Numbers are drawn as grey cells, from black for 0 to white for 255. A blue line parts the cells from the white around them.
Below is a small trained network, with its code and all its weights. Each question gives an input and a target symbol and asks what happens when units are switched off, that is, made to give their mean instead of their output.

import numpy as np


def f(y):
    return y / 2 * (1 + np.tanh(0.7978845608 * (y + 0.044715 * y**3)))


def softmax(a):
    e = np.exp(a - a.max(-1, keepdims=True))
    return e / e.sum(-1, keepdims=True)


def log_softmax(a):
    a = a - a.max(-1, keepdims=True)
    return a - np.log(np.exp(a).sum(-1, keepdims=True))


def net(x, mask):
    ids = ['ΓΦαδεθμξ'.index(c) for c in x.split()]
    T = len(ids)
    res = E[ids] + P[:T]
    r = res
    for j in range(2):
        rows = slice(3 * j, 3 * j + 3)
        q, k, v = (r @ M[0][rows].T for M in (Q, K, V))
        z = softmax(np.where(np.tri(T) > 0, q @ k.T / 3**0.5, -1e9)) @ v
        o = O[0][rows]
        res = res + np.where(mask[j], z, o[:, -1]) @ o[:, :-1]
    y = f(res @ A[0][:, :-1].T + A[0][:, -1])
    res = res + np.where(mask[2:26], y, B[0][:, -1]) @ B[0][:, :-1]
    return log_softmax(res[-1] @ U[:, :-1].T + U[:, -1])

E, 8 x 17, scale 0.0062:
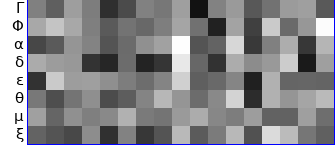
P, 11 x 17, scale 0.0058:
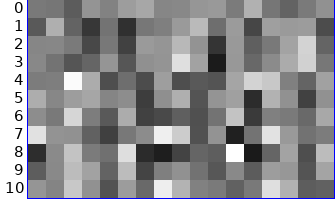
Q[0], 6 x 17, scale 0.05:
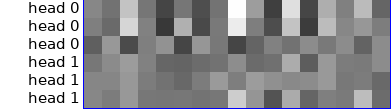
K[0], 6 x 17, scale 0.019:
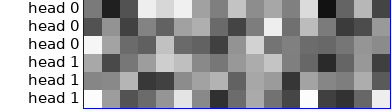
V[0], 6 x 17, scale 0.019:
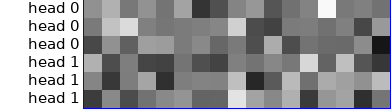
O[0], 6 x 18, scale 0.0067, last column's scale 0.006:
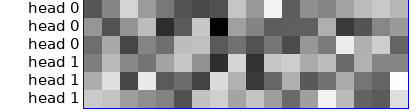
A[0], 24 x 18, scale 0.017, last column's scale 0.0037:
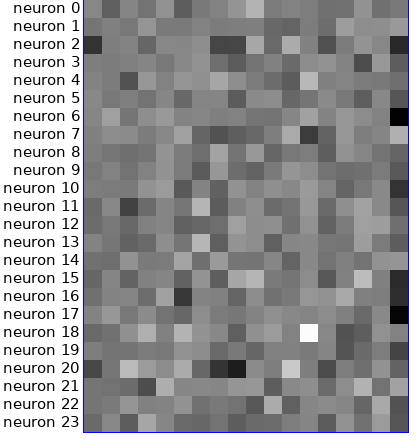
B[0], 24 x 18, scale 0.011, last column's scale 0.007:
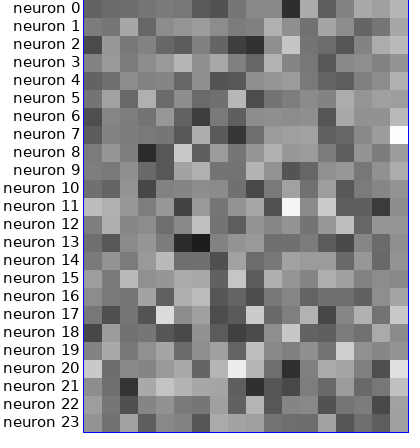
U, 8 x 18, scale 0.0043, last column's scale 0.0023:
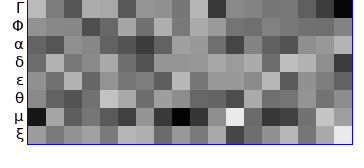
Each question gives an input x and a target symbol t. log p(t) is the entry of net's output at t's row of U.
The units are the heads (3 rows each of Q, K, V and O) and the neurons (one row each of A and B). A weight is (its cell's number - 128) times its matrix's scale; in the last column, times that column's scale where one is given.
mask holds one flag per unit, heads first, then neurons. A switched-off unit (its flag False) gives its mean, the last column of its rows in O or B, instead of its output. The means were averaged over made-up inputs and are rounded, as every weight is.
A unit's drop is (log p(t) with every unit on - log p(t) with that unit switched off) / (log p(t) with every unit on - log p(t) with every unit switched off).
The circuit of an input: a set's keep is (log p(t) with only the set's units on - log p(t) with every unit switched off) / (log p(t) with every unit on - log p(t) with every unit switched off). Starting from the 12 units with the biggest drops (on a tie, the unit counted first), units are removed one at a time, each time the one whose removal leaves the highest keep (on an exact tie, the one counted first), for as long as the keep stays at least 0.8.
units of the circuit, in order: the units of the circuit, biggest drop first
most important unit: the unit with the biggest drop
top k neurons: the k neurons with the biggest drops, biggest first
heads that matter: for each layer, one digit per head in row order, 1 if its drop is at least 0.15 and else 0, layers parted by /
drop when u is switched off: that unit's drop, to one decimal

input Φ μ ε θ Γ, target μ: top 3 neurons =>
neuron 18; neuron 20; neuron 16
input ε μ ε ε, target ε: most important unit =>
head 0
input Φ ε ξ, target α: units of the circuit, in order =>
head 0; neuron 0
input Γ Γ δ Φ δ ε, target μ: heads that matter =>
01
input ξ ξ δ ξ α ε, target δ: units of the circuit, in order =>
head 1; head 0; neuron 6
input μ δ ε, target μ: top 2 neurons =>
neuron 2; neuron 7
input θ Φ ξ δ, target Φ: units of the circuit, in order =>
head 1; neuron 8; head 0
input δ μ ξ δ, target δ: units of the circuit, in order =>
head 1; neuron 6
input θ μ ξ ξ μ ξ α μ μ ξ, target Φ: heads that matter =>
10
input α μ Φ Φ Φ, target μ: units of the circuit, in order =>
head 1; neuron 18
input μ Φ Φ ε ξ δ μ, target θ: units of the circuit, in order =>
neuron 20; head 1; head 0
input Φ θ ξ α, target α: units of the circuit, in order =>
head 0; neuron 0
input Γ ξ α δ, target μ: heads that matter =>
11
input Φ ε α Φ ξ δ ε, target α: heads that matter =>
11
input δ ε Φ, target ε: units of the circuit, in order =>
head 0; head 1
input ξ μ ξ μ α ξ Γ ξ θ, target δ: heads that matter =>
10
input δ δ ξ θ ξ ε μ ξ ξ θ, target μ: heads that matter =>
01
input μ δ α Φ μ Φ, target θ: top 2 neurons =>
neuron 20; neuron 21
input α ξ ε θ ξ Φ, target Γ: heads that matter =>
11
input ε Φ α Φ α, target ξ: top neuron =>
neuron 16
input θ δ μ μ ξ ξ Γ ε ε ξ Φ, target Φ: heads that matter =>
10
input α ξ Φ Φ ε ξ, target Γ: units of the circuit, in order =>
head 0; head 1
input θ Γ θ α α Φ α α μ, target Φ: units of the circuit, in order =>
head 0; neuron 8; neuron 9
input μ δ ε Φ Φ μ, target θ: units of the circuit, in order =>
head 1; head 0; neuron 21
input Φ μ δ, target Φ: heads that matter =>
01
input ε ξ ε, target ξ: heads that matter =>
11
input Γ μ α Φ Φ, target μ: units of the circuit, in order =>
neuron 18; head 1
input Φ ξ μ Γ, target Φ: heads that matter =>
01
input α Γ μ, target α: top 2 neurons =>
neuron 13; neuron 0
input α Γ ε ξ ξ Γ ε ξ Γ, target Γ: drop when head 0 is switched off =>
0.3
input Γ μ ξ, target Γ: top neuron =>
neuron 11
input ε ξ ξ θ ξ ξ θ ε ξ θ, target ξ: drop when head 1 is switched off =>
0.4
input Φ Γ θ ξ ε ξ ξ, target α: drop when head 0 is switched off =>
1.0
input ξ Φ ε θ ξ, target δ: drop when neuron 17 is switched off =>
0.0
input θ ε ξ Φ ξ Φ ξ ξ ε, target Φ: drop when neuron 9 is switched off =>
0.1
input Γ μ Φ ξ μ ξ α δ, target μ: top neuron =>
neuron 20
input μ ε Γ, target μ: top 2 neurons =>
neuron 2; neuron 7
